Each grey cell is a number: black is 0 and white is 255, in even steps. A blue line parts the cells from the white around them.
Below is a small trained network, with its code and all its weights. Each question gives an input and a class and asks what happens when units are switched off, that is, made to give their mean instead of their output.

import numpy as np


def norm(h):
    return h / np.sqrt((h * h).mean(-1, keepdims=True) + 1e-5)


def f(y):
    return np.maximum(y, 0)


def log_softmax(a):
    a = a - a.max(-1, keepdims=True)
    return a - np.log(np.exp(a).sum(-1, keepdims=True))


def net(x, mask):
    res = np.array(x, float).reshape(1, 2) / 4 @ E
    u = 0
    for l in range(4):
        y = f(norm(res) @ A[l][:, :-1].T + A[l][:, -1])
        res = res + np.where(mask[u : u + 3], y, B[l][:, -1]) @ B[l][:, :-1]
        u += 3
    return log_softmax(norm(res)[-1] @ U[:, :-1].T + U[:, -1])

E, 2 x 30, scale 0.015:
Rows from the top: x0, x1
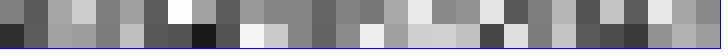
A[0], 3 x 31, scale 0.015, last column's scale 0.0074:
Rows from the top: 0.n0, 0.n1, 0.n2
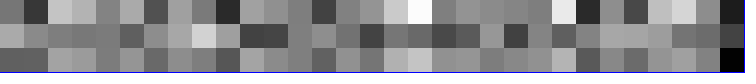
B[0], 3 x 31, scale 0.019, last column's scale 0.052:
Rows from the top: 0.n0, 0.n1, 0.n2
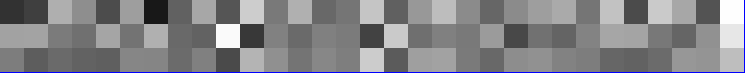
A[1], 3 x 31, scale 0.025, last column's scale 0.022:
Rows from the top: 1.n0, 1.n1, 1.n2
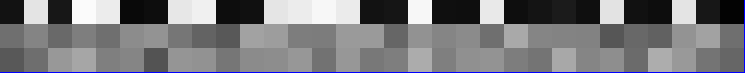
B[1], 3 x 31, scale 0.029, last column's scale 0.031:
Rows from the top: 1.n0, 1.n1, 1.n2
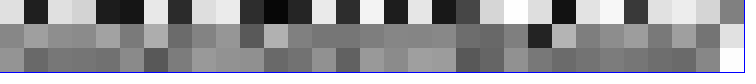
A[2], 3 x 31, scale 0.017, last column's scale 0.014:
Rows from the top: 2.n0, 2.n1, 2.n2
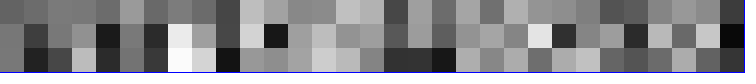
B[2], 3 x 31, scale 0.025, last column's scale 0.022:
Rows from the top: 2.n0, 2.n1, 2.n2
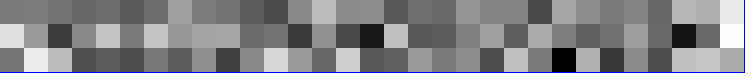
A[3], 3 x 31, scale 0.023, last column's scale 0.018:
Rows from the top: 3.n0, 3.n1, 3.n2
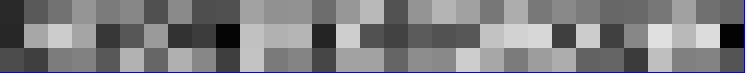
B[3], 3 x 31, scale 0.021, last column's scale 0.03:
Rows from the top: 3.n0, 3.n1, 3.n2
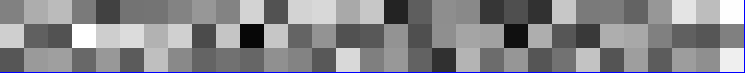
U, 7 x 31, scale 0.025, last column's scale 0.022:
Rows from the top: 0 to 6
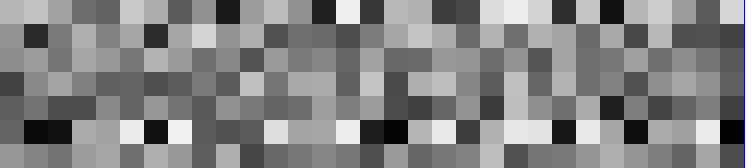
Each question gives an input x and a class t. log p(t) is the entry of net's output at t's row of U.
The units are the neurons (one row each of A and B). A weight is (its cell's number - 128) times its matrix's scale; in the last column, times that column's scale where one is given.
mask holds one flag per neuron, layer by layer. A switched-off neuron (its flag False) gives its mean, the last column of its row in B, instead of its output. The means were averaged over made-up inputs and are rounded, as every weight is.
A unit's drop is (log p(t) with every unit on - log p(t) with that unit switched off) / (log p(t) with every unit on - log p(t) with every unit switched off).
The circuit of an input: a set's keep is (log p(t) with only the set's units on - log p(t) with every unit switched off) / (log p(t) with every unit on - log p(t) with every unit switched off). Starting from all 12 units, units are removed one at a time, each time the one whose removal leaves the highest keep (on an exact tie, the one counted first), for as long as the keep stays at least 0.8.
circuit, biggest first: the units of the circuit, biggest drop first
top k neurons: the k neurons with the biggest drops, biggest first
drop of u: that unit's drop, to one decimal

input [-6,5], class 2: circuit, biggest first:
0.n0, 0.n1, 1.n1
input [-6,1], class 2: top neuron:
0.n0
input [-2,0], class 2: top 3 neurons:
0.n0, 0.n1, 3.n0
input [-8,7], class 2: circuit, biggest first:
0.n0, 1.n1, 0.n1
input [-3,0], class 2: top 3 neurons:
0.n0, 0.n1, 3.n0
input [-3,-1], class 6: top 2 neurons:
0.n0, 3.n0
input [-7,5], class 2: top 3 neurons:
0.n0, 0.n1, 1.n1
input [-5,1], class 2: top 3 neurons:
0.n0, 0.n1, 3.n0
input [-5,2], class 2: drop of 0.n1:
1.0
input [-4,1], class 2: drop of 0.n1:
1.1
